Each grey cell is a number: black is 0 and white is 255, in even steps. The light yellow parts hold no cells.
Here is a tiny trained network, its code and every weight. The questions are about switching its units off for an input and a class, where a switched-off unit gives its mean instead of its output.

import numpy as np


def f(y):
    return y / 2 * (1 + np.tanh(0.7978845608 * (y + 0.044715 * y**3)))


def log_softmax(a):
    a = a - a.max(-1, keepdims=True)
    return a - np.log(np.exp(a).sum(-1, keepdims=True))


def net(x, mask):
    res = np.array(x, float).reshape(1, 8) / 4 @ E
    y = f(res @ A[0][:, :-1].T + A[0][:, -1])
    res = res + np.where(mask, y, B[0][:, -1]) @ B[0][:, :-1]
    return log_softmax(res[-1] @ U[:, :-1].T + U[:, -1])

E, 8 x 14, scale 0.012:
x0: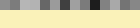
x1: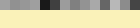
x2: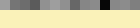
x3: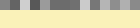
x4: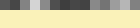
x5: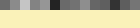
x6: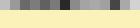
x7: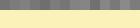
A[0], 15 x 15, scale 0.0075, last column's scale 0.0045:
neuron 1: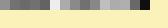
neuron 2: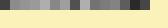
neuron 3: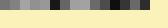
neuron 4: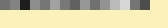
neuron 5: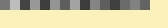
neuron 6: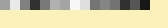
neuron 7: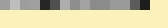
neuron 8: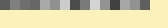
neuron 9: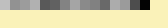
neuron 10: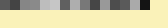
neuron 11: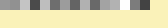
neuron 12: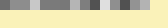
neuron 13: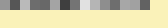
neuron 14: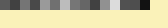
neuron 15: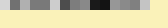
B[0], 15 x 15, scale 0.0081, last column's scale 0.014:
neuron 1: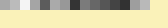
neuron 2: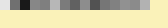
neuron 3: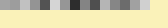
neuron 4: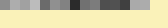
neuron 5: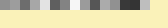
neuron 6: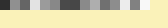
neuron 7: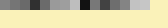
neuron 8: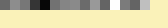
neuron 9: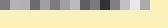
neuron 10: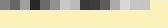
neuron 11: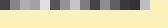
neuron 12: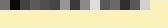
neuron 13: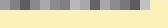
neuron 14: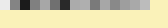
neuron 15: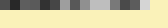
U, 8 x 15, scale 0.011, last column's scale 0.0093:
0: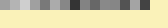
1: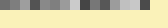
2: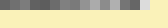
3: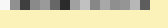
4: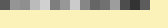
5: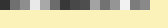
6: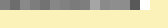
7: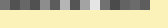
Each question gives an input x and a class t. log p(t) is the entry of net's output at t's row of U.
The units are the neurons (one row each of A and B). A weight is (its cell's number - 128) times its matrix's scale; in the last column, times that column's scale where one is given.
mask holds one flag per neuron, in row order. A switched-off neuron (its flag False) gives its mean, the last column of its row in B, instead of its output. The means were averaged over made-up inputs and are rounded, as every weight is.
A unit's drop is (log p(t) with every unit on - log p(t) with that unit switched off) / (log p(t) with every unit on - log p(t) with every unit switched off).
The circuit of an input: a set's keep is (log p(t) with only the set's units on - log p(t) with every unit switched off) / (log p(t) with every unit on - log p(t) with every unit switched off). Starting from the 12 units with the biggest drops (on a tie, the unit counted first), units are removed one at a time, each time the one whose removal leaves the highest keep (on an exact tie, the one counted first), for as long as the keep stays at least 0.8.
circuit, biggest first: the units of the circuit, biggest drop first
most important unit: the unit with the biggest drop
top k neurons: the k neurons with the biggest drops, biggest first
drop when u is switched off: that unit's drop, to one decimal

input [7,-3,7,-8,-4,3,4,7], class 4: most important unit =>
neuron 5
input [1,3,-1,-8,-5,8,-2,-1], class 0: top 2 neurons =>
[neuron 3; neuron 11]
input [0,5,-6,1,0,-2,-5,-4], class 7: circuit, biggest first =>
[neuron 12; neuron 8]
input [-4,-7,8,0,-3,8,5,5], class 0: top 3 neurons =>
[neuron 3; neuron 12; neuron 7]
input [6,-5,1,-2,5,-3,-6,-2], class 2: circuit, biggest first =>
[neuron 15; neuron 6]
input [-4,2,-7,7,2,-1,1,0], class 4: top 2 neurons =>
[neuron 11; neuron 15]
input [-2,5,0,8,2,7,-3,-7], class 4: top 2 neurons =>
[neuron 11; neuron 1]
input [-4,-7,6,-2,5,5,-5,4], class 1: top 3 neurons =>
[neuron 6; neuron 12; neuron 10]
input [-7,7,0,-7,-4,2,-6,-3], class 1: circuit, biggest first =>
[neuron 7; neuron 12]
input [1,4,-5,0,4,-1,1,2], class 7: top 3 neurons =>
[neuron 6; neuron 12; neuron 10]
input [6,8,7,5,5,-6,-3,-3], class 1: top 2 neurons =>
[neuron 9; neuron 7]
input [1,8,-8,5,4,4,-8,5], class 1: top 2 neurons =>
[neuron 7; neuron 9]
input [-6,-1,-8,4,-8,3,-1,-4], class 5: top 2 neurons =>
[neuron 6; neuron 15]
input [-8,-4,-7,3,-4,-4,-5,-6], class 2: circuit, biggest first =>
[neuron 8]
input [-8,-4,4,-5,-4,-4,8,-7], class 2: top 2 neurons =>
[neuron 8; neuron 14]
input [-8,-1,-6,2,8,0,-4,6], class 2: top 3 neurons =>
[neuron 6; neuron 8; neuron 9]
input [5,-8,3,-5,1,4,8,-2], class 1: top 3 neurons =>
[neuron 10; neuron 14; neuron 2]
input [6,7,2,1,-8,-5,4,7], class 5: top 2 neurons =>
[neuron 6; neuron 10]
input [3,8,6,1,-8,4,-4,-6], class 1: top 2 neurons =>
[neuron 7; neuron 9]
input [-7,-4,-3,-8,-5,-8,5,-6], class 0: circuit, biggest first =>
[neuron 1]
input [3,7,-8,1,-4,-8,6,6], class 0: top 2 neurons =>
[neuron 1; neuron 4]
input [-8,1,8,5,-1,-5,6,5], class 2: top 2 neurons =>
[neuron 8; neuron 12]
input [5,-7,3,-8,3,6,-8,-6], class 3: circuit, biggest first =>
[neuron 14; neuron 2]
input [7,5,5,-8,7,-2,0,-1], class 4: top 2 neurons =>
[neuron 5; neuron 6]
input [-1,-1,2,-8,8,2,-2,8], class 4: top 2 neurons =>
[neuron 5; neuron 6]
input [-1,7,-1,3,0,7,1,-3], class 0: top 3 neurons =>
[neuron 3; neuron 10; neuron 8]
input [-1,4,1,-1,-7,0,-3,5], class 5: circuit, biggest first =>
[neuron 6]
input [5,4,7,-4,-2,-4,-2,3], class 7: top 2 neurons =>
[neuron 15; neuron 8]
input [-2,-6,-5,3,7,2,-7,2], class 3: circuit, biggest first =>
[neuron 14; neuron 2]
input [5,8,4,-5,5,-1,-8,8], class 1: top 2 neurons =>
[neuron 9; neuron 7]
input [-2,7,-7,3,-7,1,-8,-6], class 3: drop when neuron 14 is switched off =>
0.7
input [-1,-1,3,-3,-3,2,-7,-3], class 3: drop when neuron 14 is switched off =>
0.3
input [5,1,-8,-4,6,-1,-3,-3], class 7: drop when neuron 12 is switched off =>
0.9
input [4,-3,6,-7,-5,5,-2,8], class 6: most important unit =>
neuron 15
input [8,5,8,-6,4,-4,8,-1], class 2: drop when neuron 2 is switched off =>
0.2
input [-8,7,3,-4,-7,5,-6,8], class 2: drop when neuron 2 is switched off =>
0.0
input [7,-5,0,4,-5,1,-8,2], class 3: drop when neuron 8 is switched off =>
0.1
